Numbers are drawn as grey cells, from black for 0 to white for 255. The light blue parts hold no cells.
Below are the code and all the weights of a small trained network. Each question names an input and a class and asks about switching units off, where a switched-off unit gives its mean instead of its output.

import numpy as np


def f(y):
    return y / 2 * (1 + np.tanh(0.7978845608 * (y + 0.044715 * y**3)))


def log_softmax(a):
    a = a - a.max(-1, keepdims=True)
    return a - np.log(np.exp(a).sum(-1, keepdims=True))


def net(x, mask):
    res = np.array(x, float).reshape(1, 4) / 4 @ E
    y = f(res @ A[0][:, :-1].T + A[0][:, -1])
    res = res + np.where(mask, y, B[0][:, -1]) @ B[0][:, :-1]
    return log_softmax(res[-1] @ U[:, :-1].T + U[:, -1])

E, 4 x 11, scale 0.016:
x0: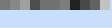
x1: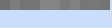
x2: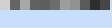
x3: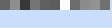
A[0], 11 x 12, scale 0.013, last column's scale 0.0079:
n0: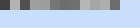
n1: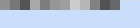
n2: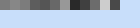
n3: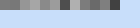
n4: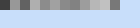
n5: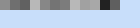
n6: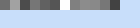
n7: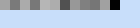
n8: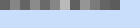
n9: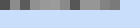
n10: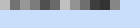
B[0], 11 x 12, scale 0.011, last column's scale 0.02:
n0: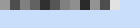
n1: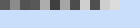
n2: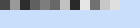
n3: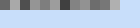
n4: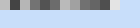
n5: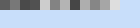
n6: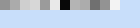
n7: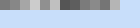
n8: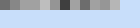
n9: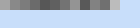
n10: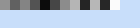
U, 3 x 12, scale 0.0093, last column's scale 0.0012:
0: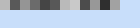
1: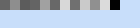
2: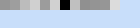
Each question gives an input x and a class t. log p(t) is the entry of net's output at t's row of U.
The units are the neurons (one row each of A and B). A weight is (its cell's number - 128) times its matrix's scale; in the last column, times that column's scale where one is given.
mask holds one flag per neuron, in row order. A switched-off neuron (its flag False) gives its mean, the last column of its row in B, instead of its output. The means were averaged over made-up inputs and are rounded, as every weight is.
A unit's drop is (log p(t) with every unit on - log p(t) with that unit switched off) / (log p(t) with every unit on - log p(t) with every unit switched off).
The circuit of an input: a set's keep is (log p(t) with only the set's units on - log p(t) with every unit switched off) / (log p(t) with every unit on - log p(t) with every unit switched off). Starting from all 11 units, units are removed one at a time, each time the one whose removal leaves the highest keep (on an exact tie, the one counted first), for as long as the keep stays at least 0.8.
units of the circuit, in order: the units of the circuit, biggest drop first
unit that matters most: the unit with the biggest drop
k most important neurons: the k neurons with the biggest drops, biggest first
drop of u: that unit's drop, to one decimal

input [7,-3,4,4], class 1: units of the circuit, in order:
(n2)
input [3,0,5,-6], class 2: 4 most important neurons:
(n7, n0, n4, n3)
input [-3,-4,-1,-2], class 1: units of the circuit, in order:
(n6, n10)
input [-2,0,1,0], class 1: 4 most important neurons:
(n0, n6, n4, n10)
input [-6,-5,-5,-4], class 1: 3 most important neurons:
(n10, n5, n1)
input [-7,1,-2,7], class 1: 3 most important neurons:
(n1, n5, n7)
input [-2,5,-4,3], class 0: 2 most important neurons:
(n0, n4)
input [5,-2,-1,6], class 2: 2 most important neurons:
(n6, n1)
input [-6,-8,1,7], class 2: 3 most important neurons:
(n6, n2, n8)
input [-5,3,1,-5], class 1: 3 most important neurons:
(n6, n5, n1)
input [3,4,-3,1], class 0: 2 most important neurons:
(n1, n5)
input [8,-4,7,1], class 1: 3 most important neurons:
(n2, n0, n4)
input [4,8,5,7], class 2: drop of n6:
1.3
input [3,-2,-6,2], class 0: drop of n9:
0.0
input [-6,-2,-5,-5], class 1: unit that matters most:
n10
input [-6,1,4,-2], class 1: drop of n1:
0.3
